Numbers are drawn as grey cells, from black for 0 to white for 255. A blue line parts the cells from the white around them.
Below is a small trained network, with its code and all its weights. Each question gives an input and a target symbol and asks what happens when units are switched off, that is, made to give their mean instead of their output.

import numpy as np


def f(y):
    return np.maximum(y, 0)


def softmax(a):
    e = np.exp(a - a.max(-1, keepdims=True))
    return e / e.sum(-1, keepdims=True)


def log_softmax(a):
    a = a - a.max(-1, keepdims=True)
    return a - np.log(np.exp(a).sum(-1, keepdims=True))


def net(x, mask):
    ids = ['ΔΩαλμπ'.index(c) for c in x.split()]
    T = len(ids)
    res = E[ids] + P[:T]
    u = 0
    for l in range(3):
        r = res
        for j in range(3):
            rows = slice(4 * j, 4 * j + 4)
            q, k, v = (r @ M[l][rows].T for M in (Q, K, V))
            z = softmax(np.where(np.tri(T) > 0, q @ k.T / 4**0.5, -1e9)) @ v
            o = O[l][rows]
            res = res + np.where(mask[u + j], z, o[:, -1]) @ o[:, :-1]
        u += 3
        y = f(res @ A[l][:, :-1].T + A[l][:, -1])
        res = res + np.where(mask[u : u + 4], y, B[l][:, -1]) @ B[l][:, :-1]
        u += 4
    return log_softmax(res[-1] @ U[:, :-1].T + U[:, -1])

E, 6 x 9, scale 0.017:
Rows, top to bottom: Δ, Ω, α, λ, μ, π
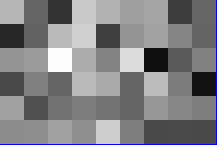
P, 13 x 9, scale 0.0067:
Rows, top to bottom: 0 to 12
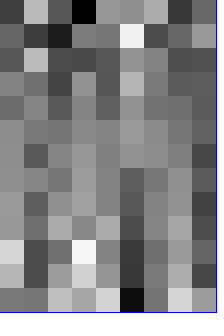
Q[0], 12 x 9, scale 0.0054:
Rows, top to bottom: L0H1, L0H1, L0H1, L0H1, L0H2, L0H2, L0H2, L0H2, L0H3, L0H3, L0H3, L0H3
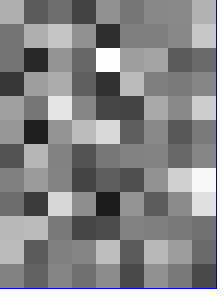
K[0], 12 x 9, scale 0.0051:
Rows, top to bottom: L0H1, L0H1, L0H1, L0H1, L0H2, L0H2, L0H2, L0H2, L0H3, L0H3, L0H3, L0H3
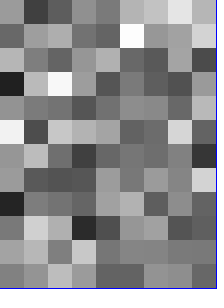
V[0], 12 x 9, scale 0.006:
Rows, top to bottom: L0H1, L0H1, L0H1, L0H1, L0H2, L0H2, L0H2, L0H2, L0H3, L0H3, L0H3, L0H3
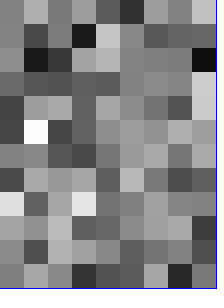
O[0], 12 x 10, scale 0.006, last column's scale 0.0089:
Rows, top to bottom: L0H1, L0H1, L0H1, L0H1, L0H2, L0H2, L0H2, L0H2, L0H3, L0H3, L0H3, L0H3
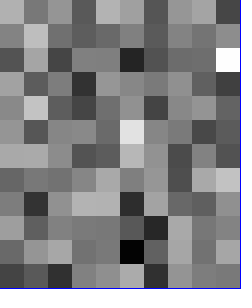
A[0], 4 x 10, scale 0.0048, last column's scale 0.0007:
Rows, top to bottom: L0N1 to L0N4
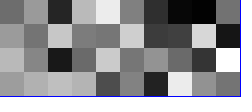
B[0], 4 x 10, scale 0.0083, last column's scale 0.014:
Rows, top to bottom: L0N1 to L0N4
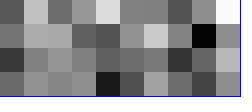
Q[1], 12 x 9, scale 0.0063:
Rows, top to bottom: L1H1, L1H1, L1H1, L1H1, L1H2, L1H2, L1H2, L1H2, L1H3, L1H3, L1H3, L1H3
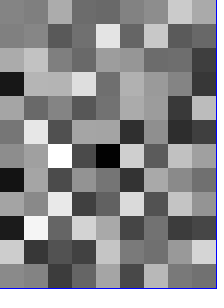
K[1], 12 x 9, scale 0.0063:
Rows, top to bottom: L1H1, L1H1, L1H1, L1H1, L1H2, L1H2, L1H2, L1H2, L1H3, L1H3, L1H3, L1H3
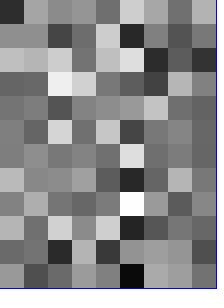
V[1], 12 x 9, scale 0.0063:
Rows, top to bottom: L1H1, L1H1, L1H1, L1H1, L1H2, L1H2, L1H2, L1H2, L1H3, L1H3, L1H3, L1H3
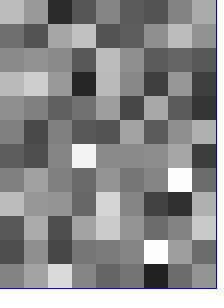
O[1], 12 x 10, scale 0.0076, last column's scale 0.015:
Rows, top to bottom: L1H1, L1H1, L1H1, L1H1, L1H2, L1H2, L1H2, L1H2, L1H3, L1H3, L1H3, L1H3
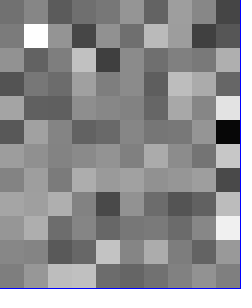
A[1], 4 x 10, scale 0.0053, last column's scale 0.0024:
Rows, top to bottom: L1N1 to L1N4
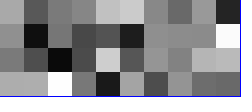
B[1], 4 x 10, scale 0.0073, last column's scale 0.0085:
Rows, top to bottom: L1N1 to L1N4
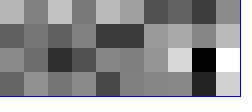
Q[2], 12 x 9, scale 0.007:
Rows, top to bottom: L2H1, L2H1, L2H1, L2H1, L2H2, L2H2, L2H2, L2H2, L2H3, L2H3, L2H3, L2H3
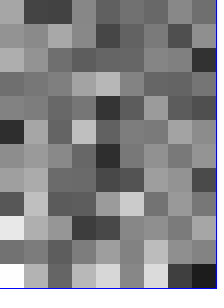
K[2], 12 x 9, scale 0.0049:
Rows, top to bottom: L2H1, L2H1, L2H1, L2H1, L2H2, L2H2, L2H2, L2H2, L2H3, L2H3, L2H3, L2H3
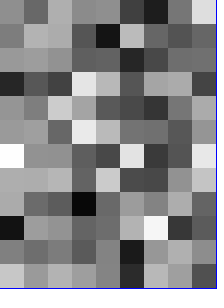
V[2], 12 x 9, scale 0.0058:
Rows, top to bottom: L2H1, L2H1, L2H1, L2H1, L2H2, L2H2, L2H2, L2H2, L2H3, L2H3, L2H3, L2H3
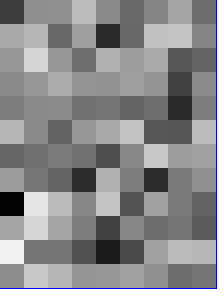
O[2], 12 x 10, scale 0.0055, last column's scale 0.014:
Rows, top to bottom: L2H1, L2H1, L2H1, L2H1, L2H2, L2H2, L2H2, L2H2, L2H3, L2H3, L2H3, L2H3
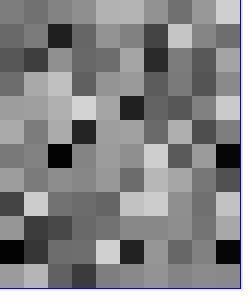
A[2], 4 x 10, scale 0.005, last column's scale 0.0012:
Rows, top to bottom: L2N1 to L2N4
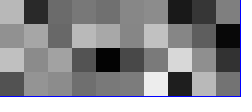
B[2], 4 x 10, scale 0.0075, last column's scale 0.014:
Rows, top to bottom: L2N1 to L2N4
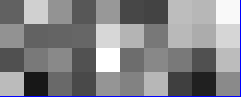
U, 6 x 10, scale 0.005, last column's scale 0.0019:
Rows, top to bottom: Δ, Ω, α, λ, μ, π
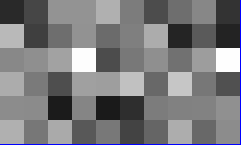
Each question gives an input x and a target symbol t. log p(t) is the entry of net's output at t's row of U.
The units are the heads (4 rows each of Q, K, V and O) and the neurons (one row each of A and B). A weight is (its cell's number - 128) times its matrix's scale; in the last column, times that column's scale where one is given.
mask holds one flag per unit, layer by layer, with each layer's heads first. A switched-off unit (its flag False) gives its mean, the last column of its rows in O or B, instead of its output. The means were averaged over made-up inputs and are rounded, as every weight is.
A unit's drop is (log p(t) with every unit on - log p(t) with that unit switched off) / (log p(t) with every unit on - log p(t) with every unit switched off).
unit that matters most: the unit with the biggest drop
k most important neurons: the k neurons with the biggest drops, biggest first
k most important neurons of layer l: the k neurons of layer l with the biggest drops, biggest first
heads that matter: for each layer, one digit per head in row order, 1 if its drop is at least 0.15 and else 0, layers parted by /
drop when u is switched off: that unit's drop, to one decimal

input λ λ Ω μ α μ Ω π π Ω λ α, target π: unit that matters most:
L0N1
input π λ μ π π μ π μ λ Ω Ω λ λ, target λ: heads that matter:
000 / 011 / 000
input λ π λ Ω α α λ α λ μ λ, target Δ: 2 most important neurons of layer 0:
L0N1; L0N3
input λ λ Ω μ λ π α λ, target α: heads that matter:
000 / 001 / 000
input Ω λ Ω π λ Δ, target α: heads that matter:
000 / 101 / 000
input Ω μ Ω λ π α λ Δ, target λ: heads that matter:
011 / 011 / 000
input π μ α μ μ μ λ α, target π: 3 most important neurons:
L0N1; L0N4; L2N3
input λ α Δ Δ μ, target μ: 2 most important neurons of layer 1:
L1N3; L1N2
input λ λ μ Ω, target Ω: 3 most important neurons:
L2N4; L0N1; L1N3
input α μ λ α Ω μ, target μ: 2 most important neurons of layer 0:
L0N1; L0N2
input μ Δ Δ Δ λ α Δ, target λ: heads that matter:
000 / 011 / 001
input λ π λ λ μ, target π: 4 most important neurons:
L0N1; L1N2; L1N3; L2N3
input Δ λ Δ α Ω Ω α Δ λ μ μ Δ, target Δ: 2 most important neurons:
L0N1; L1N2
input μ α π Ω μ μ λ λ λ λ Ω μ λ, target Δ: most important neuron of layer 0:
L0N1
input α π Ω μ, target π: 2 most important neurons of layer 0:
L0N1; L0N2
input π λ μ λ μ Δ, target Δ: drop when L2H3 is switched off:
0.5
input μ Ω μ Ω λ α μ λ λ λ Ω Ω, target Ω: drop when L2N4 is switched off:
0.4
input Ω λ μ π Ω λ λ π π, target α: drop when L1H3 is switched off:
0.1
